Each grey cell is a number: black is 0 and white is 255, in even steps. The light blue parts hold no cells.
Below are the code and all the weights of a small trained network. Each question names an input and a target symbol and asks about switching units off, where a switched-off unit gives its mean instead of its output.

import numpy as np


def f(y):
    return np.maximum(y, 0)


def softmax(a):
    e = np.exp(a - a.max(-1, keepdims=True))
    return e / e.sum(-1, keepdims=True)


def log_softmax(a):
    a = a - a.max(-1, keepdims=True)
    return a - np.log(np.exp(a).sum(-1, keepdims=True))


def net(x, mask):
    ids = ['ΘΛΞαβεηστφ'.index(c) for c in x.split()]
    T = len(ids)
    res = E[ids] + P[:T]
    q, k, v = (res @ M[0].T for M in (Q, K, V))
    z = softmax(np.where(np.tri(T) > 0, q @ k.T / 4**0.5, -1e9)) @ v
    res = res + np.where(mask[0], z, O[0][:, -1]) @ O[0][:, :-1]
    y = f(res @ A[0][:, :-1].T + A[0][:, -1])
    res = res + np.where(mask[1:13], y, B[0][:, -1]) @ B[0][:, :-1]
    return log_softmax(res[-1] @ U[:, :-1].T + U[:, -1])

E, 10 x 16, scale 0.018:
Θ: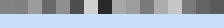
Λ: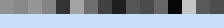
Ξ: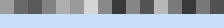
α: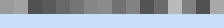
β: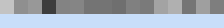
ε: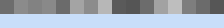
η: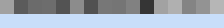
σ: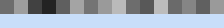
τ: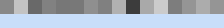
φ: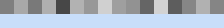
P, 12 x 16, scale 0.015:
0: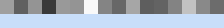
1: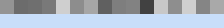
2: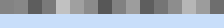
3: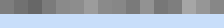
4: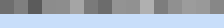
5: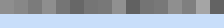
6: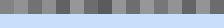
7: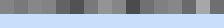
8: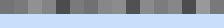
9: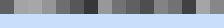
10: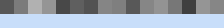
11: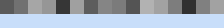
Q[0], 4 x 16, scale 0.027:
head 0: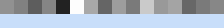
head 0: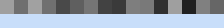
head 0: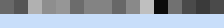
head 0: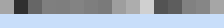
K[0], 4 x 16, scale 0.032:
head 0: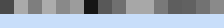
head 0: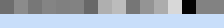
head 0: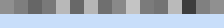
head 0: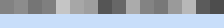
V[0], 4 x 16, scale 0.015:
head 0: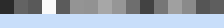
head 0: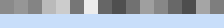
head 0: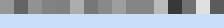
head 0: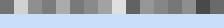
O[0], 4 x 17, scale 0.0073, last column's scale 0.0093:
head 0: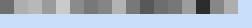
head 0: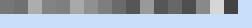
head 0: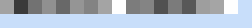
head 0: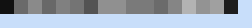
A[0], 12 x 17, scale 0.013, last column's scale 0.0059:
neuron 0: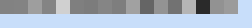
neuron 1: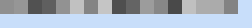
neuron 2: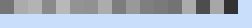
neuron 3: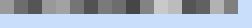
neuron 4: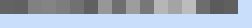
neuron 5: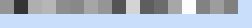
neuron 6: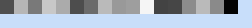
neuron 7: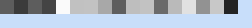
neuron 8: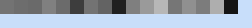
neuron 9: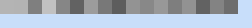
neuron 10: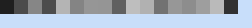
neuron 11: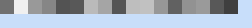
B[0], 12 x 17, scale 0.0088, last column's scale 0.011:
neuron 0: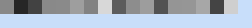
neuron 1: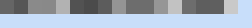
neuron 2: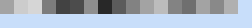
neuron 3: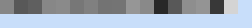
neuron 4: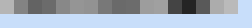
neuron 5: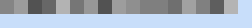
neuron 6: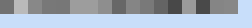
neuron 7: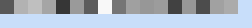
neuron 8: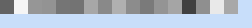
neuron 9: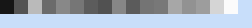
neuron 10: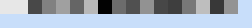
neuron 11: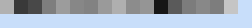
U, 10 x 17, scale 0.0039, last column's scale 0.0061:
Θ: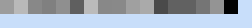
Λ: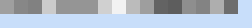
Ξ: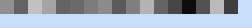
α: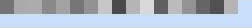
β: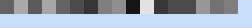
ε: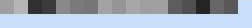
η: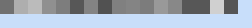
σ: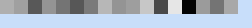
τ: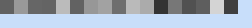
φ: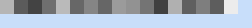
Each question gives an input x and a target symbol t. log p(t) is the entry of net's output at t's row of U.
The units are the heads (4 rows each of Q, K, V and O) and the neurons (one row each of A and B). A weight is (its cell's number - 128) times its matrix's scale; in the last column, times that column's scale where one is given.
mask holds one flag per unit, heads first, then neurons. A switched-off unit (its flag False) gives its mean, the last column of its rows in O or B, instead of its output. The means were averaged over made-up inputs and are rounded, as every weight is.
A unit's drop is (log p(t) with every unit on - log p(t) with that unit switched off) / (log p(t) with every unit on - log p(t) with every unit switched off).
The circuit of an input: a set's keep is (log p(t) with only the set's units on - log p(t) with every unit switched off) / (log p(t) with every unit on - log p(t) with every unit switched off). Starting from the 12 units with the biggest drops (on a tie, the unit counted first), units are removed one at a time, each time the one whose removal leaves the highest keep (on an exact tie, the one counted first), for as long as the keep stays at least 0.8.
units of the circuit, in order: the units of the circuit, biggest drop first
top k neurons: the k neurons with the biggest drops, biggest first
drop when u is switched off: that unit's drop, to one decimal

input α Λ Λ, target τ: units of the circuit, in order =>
head 0; neuron 8; neuron 11
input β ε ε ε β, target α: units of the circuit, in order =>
head 0; neuron 0; neuron 7
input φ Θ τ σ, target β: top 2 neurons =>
neuron 10; neuron 7
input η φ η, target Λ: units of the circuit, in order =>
head 0; neuron 7
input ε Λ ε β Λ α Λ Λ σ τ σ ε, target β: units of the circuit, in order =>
head 0; neuron 10
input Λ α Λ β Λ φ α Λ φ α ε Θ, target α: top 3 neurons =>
neuron 0; neuron 2; neuron 11
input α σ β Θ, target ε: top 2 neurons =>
neuron 4; neuron 7
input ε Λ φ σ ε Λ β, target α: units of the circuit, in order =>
head 0; neuron 0; neuron 11
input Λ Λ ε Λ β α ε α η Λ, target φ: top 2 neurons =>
neuron 11; neuron 7
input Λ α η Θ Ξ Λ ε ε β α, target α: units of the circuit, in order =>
head 0; neuron 0; neuron 2
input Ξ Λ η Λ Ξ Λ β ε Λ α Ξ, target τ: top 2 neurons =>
neuron 8; neuron 9
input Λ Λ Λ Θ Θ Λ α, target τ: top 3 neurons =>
neuron 8; neuron 9; neuron 4
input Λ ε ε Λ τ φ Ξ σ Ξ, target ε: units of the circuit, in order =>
head 0; neuron 4; neuron 9
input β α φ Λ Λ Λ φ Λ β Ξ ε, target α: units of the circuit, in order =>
head 0; neuron 0
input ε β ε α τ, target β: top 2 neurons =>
neuron 10; neuron 1
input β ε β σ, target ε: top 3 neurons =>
neuron 4; neuron 9; neuron 7
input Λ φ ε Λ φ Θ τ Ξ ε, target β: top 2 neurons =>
neuron 10; neuron 0
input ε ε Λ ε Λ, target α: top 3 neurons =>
neuron 0; neuron 2; neuron 11
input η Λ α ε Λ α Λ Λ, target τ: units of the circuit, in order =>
head 0; neuron 8; neuron 11; neuron 9
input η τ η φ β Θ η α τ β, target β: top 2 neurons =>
neuron 10; neuron 0
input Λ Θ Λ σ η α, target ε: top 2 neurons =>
neuron 4; neuron 9
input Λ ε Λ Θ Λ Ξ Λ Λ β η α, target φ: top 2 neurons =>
neuron 3; neuron 7
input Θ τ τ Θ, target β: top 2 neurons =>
neuron 10; neuron 7
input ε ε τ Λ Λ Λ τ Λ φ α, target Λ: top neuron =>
neuron 1
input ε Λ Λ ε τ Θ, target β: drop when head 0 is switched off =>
1.1
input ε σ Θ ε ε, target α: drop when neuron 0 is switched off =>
0.6
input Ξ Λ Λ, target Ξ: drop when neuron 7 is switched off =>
-0.1
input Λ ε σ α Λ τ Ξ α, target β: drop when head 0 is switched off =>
1.2
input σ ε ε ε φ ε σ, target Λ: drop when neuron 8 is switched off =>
0.0
